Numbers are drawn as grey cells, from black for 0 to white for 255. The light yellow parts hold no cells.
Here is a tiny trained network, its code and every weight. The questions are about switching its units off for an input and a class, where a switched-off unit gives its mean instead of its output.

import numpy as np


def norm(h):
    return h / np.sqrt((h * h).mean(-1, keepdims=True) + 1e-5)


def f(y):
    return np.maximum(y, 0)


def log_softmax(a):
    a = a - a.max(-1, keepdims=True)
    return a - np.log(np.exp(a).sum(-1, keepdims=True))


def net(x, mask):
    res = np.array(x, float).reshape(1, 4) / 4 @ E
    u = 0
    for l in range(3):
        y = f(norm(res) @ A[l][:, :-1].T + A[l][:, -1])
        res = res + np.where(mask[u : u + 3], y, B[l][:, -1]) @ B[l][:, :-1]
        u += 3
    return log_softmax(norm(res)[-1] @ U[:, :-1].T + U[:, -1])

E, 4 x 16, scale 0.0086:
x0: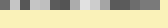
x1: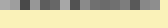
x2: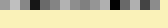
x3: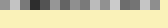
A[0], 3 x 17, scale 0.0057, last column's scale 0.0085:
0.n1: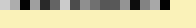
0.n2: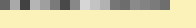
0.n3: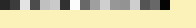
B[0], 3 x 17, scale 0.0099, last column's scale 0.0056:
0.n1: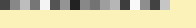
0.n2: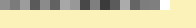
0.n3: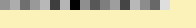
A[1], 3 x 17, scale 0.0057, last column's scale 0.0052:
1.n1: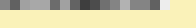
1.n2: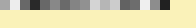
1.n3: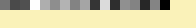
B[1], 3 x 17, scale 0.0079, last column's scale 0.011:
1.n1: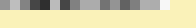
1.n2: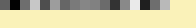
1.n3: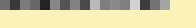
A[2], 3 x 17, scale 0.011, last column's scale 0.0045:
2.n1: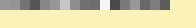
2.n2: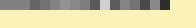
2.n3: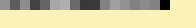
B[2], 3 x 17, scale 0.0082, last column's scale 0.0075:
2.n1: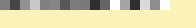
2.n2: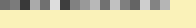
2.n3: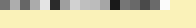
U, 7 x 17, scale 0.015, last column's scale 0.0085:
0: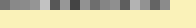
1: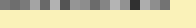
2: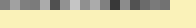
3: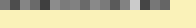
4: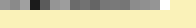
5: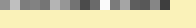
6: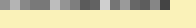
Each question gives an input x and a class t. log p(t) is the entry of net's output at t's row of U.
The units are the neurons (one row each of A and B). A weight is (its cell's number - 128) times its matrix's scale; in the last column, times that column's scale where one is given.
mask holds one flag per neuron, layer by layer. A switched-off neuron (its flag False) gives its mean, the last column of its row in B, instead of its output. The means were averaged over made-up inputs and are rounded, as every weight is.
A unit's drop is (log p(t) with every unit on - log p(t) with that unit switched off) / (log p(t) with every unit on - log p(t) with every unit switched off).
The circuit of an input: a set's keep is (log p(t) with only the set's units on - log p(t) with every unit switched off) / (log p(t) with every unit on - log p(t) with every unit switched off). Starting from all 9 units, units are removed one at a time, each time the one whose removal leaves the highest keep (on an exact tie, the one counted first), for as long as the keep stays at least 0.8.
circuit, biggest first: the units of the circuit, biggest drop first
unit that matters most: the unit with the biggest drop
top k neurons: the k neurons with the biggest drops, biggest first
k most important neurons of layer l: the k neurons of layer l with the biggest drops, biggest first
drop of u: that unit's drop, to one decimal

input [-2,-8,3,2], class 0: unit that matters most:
0.n3
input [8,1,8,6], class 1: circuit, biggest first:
2.n1, 2.n3
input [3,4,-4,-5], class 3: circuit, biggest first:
1.n3, 2.n1
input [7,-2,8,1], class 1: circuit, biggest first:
2.n1, 2.n3
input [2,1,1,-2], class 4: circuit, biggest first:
2.n3, 0.n2
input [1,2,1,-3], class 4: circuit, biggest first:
2.n3, 1.n1
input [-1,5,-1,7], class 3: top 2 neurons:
1.n2, 0.n3
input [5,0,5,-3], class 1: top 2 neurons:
2.n1, 2.n3
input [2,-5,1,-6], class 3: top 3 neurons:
1.n3, 0.n1, 2.n1
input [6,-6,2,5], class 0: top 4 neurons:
0.n3, 2.n3, 1.n1, 1.n3
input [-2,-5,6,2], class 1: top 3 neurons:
2.n1, 0.n1, 0.n2
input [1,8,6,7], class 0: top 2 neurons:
0.n1, 1.n1
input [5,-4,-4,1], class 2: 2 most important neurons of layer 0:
0.n2, 0.n1
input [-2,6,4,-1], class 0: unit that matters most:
0.n1
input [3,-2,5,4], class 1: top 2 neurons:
2.n1, 1.n1
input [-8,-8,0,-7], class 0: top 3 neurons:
0.n3, 2.n3, 0.n2
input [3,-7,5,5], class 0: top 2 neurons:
0.n3, 1.n1
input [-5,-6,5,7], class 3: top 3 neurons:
1.n2, 0.n1, 0.n2
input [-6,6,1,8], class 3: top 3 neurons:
1.n2, 0.n2, 0.n3
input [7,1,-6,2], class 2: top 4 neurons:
2.n1, 0.n2, 2.n2, 1.n1
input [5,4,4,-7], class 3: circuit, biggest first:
1.n3
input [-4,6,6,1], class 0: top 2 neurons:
0.n1, 2.n3
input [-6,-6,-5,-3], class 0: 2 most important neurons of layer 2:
2.n3, 2.n1
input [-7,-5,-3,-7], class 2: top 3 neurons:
2.n3, 1.n2, 0.n1
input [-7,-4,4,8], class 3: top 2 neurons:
1.n2, 0.n2
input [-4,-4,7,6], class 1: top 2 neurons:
2.n1, 1.n1
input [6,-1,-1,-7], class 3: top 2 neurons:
1.n3, 2.n3
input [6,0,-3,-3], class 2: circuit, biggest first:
0.n2
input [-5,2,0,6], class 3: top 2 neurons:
1.n2, 0.n2
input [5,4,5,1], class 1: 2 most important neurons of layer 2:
2.n1, 2.n3
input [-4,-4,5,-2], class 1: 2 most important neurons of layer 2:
2.n1, 2.n2
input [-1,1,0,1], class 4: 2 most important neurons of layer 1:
1.n2, 1.n1
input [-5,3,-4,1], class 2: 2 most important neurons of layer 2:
2.n3, 2.n1
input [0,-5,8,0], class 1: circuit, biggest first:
2.n1
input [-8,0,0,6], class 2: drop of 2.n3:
0.9
